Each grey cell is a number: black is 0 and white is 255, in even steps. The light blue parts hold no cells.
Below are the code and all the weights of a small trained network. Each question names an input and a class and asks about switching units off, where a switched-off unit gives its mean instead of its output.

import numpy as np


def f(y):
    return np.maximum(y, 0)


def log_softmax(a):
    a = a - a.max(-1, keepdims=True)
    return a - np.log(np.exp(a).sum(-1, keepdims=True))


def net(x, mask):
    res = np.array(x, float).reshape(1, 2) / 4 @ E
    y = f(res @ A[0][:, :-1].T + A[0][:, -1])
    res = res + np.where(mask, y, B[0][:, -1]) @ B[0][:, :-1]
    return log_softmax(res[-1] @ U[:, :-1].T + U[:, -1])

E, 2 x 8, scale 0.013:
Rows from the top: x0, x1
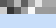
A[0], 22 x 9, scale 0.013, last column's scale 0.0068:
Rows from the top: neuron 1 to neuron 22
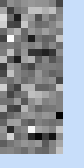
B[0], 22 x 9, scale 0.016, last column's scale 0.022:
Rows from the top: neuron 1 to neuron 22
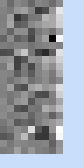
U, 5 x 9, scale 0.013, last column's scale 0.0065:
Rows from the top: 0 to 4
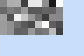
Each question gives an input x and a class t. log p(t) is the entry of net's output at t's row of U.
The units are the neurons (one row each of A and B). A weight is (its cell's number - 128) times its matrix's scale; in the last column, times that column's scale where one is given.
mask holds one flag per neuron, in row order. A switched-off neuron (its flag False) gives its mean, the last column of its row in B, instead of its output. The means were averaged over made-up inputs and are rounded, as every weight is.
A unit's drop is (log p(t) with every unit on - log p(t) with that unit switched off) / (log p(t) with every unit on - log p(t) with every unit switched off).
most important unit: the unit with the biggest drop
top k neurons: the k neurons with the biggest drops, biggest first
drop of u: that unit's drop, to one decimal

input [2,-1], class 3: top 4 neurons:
neuron 20; neuron 8; neuron 19; neuron 2
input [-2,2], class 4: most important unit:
neuron 6
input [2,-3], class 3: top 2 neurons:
neuron 19; neuron 20
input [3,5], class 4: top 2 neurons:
neuron 8; neuron 20
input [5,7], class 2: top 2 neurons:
neuron 2; neuron 19
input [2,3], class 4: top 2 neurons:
neuron 8; neuron 20
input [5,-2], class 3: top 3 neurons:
neuron 20; neuron 8; neuron 19
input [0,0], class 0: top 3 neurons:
neuron 20; neuron 8; neuron 2
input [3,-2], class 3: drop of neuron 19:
0.1
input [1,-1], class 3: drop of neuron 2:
0.2
